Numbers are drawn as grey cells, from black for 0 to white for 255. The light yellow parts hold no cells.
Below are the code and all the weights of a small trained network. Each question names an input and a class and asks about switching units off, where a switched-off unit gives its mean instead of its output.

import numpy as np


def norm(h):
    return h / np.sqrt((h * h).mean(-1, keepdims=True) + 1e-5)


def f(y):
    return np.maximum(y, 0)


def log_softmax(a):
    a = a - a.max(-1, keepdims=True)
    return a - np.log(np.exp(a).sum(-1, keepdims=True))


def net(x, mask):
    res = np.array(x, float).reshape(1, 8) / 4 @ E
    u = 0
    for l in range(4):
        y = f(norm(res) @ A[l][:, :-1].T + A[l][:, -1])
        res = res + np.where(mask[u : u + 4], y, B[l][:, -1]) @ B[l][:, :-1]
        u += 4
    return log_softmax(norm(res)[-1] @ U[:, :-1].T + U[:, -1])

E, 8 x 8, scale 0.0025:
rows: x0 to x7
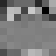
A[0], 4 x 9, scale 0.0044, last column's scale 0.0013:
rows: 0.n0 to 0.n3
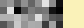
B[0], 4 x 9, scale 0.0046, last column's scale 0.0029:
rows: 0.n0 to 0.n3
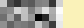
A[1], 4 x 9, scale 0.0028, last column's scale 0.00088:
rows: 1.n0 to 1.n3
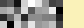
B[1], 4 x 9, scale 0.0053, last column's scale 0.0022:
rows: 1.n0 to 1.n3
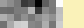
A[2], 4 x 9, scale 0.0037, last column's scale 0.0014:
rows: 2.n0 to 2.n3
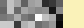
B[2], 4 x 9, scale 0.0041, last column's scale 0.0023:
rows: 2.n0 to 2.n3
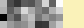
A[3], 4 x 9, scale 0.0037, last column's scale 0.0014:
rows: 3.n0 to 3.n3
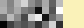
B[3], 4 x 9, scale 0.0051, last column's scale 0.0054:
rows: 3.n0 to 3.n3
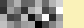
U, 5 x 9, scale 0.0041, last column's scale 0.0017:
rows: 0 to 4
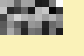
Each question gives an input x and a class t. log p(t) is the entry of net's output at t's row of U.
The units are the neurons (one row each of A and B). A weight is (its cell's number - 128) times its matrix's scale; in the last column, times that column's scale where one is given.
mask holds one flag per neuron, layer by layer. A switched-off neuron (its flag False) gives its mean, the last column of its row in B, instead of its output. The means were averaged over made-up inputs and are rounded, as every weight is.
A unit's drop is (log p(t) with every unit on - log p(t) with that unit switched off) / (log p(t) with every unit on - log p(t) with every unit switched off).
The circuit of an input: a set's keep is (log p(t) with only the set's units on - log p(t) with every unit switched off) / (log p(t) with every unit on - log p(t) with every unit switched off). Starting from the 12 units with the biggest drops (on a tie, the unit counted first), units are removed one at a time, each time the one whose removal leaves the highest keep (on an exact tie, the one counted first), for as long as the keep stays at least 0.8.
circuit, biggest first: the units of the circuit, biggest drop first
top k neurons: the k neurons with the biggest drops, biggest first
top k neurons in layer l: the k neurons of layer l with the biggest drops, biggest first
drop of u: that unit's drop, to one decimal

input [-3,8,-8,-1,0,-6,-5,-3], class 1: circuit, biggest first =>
3.n2, 0.n3
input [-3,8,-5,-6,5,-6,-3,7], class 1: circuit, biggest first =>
3.n2
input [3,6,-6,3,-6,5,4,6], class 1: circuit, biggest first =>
0.n3, 3.n2
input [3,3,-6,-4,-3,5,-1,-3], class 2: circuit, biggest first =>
1.n3, 0.n2
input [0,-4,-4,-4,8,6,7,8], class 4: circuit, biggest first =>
1.n0, 3.n1
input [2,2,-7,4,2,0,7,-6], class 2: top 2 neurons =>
1.n3, 0.n2
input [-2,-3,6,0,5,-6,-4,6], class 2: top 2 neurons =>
0.n1, 2.n1
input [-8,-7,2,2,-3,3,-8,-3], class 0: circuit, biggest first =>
0.n2, 2.n3
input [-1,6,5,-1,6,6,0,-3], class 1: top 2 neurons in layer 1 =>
1.n0, 1.n3
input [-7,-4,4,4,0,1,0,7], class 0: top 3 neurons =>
0.n2, 2.n3, 2.n1
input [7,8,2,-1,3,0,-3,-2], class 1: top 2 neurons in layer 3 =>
3.n2, 3.n1
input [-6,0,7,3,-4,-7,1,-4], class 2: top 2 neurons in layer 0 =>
0.n1, 0.n0
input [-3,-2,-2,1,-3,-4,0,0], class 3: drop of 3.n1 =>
0.2
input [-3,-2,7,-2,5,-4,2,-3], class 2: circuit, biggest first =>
0.n1
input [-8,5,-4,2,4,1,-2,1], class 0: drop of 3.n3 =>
-0.1
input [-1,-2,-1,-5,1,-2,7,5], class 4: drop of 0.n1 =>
-0.1
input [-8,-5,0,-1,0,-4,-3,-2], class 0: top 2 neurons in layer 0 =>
0.n2, 0.n3
